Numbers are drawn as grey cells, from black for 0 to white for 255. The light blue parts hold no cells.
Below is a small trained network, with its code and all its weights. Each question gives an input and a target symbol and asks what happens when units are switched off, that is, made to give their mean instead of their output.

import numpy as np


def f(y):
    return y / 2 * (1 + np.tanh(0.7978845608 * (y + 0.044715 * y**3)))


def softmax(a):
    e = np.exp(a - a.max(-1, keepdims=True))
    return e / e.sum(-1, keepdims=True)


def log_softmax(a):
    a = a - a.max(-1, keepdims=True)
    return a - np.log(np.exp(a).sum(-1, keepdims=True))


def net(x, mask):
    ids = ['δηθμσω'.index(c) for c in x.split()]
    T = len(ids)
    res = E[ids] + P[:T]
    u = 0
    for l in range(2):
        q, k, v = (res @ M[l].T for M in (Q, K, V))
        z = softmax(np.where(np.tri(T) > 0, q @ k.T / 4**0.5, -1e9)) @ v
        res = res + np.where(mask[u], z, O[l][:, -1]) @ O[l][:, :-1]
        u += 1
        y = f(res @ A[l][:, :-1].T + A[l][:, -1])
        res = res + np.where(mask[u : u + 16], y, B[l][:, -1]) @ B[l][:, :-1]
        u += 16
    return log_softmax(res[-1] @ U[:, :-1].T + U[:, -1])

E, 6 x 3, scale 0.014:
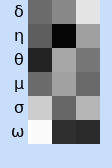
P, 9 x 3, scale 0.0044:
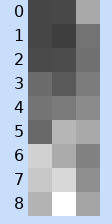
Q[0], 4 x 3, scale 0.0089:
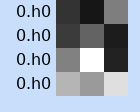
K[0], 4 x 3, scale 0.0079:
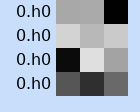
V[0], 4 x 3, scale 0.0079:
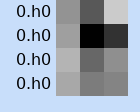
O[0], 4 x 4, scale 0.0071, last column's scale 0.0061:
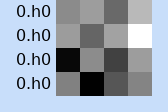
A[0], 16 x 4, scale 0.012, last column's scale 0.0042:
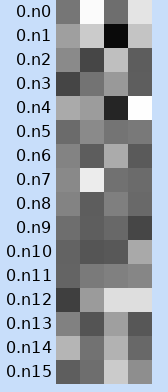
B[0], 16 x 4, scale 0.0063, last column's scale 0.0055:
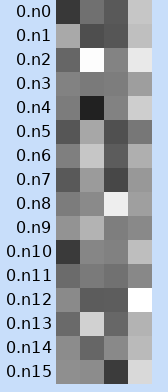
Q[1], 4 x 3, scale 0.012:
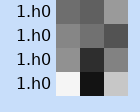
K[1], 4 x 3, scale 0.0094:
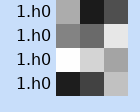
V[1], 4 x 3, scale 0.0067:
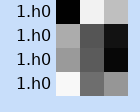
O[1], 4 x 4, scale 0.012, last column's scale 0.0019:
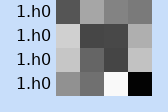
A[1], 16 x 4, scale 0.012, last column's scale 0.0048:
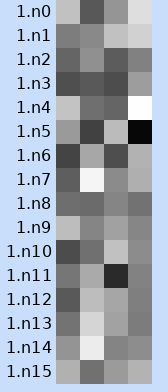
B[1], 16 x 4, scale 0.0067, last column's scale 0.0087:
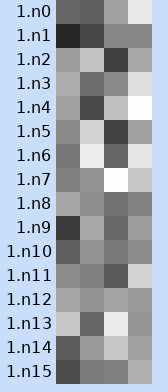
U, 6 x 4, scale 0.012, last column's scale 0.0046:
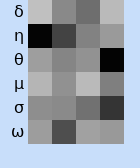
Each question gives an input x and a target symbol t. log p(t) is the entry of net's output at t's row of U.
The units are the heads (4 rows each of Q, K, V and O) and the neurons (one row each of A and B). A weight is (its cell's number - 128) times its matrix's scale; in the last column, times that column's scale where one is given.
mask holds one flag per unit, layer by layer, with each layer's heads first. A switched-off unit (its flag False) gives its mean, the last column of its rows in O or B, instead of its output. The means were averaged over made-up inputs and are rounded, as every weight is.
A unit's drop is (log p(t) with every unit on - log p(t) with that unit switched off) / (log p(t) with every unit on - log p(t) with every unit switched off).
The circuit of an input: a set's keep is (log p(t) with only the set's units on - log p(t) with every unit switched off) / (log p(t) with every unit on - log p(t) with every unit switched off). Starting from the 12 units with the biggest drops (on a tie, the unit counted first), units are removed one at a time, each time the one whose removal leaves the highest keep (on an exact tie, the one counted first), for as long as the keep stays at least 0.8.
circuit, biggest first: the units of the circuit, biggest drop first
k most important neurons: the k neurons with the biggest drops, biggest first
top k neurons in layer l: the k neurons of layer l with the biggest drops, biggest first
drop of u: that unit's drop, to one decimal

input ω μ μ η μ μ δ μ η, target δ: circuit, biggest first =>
[1.h0 0.n2 0.n4 1.n7]
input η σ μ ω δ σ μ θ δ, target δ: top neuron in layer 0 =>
[0.n0]
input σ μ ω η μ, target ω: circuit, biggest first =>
[1.h0 1.n6 1.n4]
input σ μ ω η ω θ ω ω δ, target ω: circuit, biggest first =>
[1.h0 1.n0 0.n1]
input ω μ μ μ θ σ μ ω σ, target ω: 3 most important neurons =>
[1.n6 1.n4 0.n2]
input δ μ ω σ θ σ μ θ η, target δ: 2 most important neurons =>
[0.n2 0.n4]
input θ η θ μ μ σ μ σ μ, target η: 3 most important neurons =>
[0.n2 0.n0 0.n4]
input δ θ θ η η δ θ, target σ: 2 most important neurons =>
[1.n6 0.n0]
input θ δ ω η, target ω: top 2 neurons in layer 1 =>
[1.n6 1.n4]
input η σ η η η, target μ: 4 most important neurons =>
[0.n2 0.n4 0.n1 0.n13]
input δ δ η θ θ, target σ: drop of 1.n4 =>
0.1
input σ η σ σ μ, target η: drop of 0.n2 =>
0.2
